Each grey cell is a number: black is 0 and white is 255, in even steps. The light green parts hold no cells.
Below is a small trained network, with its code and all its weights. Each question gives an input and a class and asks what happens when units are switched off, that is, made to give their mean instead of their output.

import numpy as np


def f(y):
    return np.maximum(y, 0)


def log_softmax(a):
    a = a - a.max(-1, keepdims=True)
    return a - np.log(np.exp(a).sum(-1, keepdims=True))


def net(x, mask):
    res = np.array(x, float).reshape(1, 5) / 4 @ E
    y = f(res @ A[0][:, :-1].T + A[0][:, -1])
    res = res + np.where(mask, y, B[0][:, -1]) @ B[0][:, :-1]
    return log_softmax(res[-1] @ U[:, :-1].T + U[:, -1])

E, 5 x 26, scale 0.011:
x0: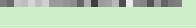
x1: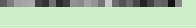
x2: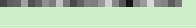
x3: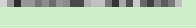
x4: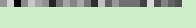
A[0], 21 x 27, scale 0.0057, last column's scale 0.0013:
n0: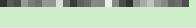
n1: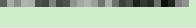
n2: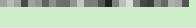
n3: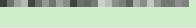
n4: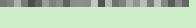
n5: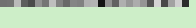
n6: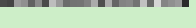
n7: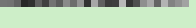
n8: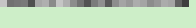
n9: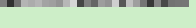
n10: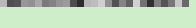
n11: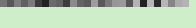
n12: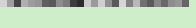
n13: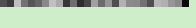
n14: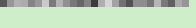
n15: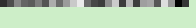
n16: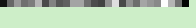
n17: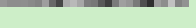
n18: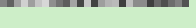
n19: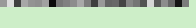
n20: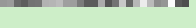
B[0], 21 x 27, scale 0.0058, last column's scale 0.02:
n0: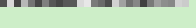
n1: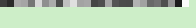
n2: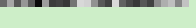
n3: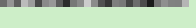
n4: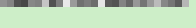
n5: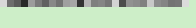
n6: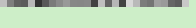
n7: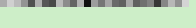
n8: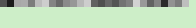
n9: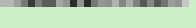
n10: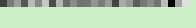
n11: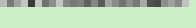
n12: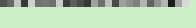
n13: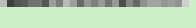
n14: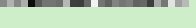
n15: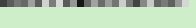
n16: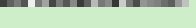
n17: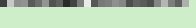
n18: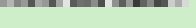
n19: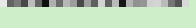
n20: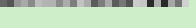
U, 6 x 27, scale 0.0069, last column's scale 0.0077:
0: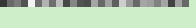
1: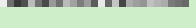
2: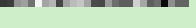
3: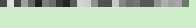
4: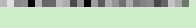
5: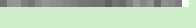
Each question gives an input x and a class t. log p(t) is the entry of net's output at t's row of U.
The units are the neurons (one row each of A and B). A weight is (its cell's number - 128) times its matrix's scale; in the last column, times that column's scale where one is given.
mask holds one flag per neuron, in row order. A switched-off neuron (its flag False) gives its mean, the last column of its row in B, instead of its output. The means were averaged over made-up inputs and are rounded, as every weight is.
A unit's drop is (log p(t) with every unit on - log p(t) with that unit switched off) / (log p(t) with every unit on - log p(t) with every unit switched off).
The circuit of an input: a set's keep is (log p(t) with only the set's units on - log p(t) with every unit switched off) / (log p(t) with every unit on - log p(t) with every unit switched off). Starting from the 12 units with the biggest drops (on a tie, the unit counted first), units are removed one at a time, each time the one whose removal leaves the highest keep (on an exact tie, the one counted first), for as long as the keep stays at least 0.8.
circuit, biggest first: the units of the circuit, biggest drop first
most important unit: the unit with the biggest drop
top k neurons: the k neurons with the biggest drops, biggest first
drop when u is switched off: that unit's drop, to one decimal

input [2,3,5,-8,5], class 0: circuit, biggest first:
[n15]
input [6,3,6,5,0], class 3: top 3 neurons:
[n0, n3, n7]
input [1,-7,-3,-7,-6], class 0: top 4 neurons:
[n15, n16, n1, n19]
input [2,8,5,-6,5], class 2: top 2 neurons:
[n1, n12]
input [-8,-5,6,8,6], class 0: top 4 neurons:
[n12, n10, n18, n9]
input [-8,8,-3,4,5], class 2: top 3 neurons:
[n1, n9, n18]
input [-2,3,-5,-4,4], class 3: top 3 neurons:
[n2, n12, n10]
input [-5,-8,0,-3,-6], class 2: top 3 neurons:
[n20, n8, n19]
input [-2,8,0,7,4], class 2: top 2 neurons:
[n1, n15]
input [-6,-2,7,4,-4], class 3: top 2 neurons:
[n0, n3]
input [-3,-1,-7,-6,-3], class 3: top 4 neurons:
[n2, n12, n17, n10]
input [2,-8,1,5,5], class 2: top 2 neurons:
[n20, n8]
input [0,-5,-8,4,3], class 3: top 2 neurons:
[n2, n1]
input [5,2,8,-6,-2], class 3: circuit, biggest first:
[n0]
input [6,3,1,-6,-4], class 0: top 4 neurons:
[n16, n15, n7, n11]
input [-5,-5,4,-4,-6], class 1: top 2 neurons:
[n6, n1]
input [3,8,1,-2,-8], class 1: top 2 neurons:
[n6, n5]
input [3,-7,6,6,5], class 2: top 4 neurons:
[n20, n8, n15, n16]
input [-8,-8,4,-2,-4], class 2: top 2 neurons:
[n20, n8]
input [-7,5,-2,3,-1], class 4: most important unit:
n7
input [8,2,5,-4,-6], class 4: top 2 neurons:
[n18, n14]
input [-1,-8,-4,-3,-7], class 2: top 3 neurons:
[n20, n8, n19]
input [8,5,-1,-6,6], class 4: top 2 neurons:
[n18, n9]
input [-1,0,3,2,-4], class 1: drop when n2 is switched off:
0.2
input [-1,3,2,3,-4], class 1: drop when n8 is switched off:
0.1
